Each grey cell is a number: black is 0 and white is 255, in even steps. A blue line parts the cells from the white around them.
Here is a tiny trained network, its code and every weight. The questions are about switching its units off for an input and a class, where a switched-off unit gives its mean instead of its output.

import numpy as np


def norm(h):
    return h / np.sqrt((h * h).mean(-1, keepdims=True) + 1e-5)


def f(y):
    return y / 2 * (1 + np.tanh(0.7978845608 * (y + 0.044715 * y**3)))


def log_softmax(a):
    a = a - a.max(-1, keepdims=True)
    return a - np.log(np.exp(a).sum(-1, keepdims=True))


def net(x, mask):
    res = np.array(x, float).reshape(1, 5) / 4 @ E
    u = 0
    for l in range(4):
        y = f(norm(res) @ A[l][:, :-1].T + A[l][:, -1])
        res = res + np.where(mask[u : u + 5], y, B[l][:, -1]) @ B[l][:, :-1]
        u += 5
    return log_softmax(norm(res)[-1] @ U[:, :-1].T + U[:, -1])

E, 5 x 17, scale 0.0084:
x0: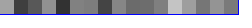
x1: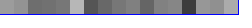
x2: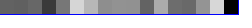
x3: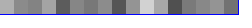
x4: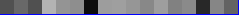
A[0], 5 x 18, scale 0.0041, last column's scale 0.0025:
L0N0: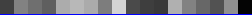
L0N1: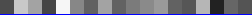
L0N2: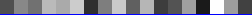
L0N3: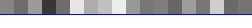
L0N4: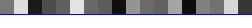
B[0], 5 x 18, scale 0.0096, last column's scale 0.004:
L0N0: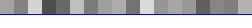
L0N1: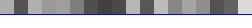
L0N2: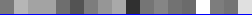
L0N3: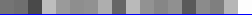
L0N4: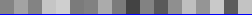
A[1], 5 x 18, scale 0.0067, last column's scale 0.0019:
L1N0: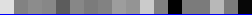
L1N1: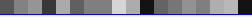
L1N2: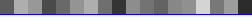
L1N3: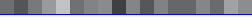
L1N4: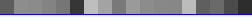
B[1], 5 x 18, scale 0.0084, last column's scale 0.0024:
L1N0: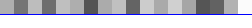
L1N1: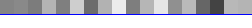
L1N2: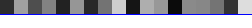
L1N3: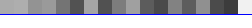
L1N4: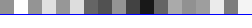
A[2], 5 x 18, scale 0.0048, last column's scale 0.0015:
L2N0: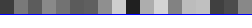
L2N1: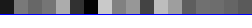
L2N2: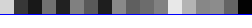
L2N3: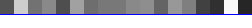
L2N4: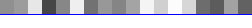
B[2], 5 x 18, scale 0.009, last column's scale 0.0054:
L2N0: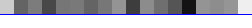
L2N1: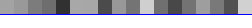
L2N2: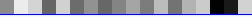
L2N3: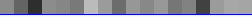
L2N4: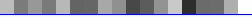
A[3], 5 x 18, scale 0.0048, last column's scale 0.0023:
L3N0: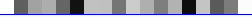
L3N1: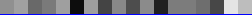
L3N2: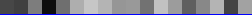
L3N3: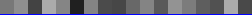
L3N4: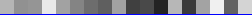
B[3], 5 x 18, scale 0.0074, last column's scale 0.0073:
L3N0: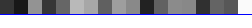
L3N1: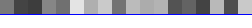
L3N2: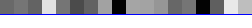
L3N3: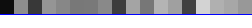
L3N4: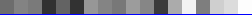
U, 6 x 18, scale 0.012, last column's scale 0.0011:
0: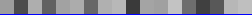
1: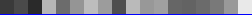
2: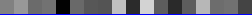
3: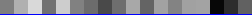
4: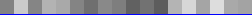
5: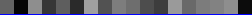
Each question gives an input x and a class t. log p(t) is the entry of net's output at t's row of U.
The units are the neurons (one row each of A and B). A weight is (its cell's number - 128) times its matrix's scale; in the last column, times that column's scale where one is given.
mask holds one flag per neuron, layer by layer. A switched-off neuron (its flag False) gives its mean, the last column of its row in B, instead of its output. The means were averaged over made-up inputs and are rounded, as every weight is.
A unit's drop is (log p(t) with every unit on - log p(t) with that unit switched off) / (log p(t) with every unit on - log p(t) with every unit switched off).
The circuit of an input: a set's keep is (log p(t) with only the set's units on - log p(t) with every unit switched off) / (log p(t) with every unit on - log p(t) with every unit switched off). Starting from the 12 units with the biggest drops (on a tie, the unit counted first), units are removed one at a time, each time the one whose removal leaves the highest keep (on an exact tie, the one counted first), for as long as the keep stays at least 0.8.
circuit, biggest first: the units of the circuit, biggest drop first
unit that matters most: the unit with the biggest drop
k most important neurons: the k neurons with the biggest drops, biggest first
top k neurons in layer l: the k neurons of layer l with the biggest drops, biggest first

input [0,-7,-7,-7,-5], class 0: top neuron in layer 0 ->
(L0N3)
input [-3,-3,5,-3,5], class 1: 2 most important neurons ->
(L0N3; L1N2)
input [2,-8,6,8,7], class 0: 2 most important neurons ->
(L1N0; L0N4)
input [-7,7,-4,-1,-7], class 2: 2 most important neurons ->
(L1N2; L2N2)
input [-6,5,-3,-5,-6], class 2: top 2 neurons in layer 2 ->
(L2N2; L2N0)
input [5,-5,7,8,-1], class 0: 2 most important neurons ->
(L1N0; L2N4)
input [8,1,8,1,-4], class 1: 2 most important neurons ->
(L0N3; L3N2)
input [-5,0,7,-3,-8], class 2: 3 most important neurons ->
(L1N2; L2N0; L3N1)
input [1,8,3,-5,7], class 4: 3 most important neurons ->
(L0N4; L3N4; L1N2)
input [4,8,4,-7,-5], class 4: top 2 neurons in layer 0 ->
(L0N4; L0N3)
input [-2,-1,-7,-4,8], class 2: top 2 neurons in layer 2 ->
(L2N1; L2N0)
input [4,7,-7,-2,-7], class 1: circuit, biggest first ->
(L3N1; L2N3)
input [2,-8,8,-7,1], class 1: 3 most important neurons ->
(L0N3; L3N2; L1N0)
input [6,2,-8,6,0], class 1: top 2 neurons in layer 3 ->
(L3N3; L3N1)
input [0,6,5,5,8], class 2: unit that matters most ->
L0N2
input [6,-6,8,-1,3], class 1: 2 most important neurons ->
(L0N3; L3N2)
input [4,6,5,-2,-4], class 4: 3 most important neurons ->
(L0N4; L3N0; L3N1)
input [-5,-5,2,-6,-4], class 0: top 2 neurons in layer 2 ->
(L2N4; L2N2)
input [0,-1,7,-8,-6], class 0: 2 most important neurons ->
(L1N1; L0N0)
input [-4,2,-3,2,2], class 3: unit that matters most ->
L0N1
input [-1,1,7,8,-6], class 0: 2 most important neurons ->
(L1N0; L2N4)
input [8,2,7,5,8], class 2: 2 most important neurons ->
(L0N2; L0N1)
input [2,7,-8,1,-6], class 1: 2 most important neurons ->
(L3N1; L1N4)
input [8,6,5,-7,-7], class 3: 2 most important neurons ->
(L2N2; L0N2)
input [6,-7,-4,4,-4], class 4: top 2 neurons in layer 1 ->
(L1N4; L1N3)
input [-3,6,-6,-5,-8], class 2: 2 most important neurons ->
(L1N2; L0N3)
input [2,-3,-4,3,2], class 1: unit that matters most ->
L0N0
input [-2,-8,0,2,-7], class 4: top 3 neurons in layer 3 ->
(L3N4; L3N0; L3N1)
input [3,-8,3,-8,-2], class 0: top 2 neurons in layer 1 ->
(L1N1; L1N3)
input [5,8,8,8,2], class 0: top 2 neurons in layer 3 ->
(L3N1; L3N3)
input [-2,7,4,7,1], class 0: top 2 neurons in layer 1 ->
(L1N0; L1N4)
